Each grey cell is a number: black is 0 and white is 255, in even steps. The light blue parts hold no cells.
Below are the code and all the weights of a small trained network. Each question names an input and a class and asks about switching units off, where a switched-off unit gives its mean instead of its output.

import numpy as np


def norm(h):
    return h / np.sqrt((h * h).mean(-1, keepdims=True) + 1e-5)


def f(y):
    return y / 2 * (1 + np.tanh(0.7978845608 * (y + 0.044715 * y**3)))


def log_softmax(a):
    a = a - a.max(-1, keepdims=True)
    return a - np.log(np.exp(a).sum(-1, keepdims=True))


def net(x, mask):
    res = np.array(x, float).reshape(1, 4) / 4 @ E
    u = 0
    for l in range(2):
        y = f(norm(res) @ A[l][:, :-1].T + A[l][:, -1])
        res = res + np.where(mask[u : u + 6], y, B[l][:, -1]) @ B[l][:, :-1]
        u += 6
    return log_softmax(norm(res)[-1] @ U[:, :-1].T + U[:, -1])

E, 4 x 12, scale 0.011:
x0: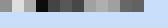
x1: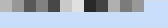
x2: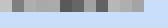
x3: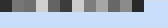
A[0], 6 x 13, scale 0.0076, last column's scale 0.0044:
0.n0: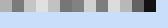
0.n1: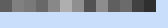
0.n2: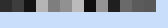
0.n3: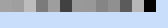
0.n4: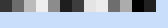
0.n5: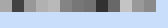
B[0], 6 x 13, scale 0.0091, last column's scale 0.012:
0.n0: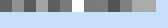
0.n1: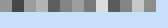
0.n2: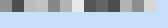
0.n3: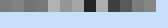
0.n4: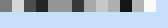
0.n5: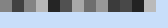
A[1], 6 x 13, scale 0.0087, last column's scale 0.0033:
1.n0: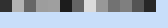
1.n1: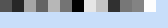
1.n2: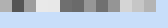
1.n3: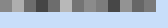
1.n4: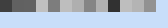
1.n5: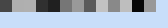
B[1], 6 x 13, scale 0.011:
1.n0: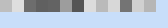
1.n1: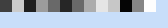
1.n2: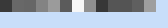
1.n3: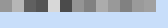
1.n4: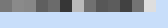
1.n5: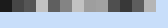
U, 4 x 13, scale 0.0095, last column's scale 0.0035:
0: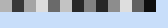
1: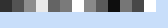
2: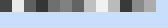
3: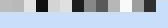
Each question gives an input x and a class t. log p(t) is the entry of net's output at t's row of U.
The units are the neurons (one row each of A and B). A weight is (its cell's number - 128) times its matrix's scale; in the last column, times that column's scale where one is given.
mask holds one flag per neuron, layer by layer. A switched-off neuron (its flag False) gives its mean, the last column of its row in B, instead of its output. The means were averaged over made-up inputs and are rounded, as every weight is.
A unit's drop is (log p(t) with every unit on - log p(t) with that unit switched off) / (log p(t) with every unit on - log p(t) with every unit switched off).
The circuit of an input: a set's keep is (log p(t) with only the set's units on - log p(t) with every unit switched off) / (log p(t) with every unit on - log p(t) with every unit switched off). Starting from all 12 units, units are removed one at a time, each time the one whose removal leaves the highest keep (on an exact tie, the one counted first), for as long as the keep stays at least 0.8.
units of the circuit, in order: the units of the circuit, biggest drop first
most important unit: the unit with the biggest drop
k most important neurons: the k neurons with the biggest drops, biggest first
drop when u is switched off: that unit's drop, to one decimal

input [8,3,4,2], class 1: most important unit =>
0.n4
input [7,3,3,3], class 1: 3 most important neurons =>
(1.n5; 0.n4; 1.n1)
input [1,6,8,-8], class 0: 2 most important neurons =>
(0.n4; 1.n1)
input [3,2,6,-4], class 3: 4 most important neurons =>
(1.n1; 0.n2; 1.n5; 1.n4)
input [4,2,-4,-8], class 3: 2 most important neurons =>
(1.n1; 0.n5)
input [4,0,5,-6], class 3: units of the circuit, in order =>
(1.n1; 0.n4)
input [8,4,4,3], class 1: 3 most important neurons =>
(0.n4; 1.n5; 1.n1)
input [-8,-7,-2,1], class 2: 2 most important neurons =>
(0.n4; 1.n1)
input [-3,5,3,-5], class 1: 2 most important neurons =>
(0.n4; 1.n0)
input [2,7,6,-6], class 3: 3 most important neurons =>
(1.n1; 0.n2; 1.n5)
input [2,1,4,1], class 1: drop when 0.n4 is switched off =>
0.2
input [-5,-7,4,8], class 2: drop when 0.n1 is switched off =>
0.0
